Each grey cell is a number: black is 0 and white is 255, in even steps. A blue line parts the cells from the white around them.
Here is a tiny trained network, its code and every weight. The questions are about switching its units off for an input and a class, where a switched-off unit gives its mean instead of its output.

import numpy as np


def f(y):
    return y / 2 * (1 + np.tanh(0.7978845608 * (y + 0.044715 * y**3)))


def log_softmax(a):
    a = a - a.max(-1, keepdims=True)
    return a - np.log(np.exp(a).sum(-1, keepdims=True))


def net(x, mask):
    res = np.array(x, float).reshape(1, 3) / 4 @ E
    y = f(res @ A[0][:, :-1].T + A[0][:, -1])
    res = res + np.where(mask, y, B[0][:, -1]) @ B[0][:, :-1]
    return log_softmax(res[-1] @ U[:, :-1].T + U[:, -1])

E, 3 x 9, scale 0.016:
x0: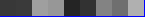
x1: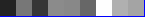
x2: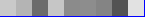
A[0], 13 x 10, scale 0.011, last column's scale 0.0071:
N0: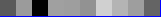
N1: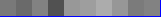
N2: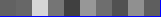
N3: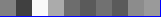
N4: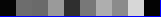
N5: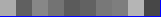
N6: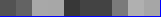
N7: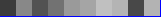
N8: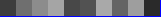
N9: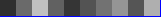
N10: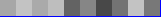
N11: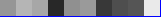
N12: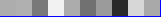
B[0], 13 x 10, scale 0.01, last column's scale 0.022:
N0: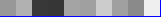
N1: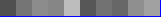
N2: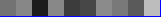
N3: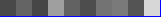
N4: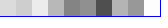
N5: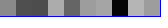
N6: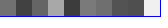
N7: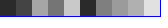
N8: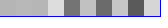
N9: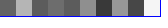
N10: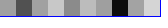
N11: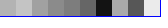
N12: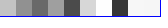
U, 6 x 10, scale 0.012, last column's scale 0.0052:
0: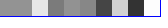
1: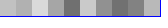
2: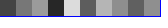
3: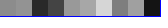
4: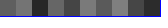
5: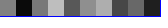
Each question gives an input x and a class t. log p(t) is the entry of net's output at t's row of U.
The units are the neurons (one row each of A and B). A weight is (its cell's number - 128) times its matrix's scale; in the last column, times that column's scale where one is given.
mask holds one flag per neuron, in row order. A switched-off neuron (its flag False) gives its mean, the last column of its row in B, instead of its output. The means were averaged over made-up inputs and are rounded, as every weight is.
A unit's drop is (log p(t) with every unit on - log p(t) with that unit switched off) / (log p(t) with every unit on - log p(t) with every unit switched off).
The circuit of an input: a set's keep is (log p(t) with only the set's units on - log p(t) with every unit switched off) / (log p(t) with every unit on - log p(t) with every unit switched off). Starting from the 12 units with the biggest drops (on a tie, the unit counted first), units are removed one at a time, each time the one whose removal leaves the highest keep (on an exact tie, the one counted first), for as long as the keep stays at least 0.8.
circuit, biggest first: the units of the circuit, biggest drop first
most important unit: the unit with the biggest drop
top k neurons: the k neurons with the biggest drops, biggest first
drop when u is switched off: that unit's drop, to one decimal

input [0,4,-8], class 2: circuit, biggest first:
[N7]
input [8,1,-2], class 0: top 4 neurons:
[N4; N8; N12; N0]
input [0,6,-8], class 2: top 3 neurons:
[N7; N11; N0]
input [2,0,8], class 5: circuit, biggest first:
[N4; N11]
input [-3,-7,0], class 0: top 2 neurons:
[N12; N11]
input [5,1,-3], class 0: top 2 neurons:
[N4; N8]
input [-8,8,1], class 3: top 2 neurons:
[N0; N11]
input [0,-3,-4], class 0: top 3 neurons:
[N12; N11; N6]
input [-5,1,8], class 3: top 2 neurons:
[N4; N8]
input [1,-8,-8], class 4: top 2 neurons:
[N4; N2]
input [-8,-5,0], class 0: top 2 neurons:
[N11; N12]
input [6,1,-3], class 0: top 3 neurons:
[N4; N8; N12]
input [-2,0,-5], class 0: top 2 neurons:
[N0; N12]
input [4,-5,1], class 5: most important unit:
N10
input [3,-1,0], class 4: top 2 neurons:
[N12; N10]
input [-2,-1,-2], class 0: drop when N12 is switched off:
0.4
